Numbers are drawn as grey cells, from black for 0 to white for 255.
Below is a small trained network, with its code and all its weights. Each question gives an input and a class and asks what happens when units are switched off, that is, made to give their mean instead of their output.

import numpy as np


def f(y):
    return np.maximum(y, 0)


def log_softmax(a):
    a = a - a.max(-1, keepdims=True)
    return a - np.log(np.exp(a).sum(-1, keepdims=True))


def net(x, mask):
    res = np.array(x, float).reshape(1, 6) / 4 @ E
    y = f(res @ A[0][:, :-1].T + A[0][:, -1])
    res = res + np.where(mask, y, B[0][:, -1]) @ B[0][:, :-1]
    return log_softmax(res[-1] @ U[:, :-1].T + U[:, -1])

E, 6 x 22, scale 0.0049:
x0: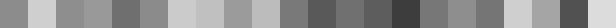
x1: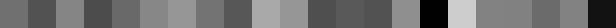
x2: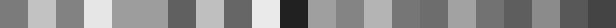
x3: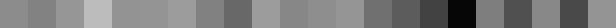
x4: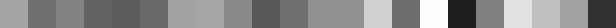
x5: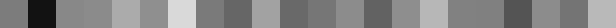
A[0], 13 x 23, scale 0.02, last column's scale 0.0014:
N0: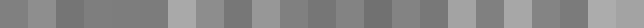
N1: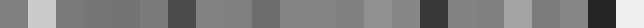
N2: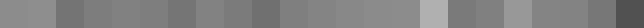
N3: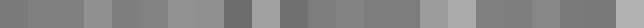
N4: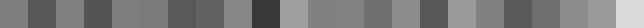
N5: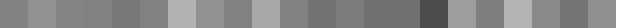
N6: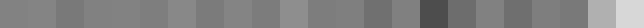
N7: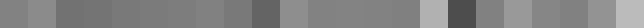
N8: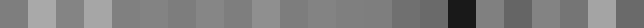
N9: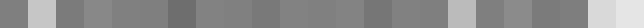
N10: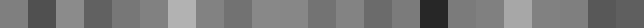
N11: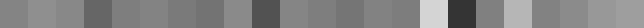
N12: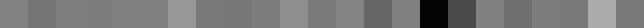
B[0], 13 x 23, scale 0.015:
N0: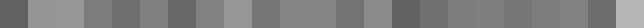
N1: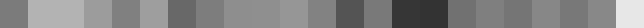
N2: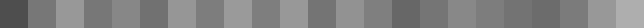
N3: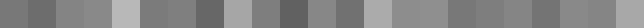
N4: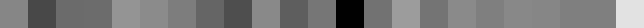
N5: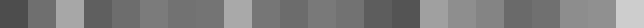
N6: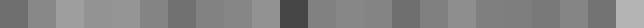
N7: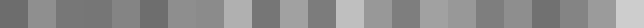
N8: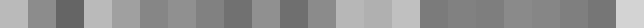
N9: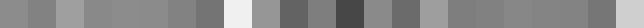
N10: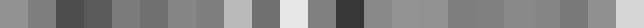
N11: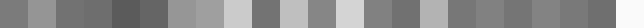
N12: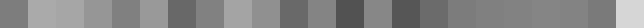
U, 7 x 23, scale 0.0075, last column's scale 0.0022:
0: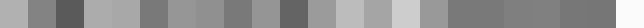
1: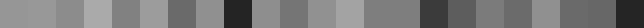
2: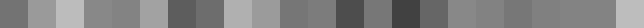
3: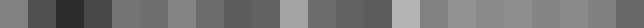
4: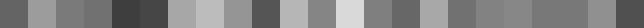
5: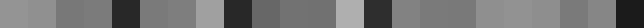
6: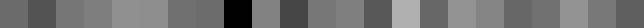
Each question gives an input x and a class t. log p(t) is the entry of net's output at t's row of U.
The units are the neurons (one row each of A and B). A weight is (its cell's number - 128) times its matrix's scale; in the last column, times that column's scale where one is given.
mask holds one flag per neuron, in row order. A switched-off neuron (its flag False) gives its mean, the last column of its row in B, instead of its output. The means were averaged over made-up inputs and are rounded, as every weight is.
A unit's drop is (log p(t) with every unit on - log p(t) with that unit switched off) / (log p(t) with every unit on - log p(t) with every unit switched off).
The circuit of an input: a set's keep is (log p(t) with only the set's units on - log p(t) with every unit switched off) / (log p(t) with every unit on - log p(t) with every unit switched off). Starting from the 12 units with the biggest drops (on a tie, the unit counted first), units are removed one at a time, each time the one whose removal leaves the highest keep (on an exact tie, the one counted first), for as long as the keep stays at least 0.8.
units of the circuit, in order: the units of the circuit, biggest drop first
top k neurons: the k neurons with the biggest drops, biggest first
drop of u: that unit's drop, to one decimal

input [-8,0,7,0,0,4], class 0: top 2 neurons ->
[N1, N4]
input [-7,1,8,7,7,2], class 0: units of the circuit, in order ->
[N8, N12]
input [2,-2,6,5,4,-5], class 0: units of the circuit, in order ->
[N8]
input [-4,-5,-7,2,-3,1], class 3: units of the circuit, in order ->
[N4, N1]
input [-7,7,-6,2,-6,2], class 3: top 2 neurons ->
[N4, N10]
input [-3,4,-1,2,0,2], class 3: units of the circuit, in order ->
[N1, N9, N10]
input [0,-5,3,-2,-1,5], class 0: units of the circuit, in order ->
[N1, N5]
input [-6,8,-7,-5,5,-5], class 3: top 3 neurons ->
[N4, N10, N12]
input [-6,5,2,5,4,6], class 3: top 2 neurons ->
[N1, N11]
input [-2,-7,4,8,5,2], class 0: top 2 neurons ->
[N8, N5]
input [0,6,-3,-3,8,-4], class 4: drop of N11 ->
0.2
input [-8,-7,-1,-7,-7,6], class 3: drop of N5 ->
0.0
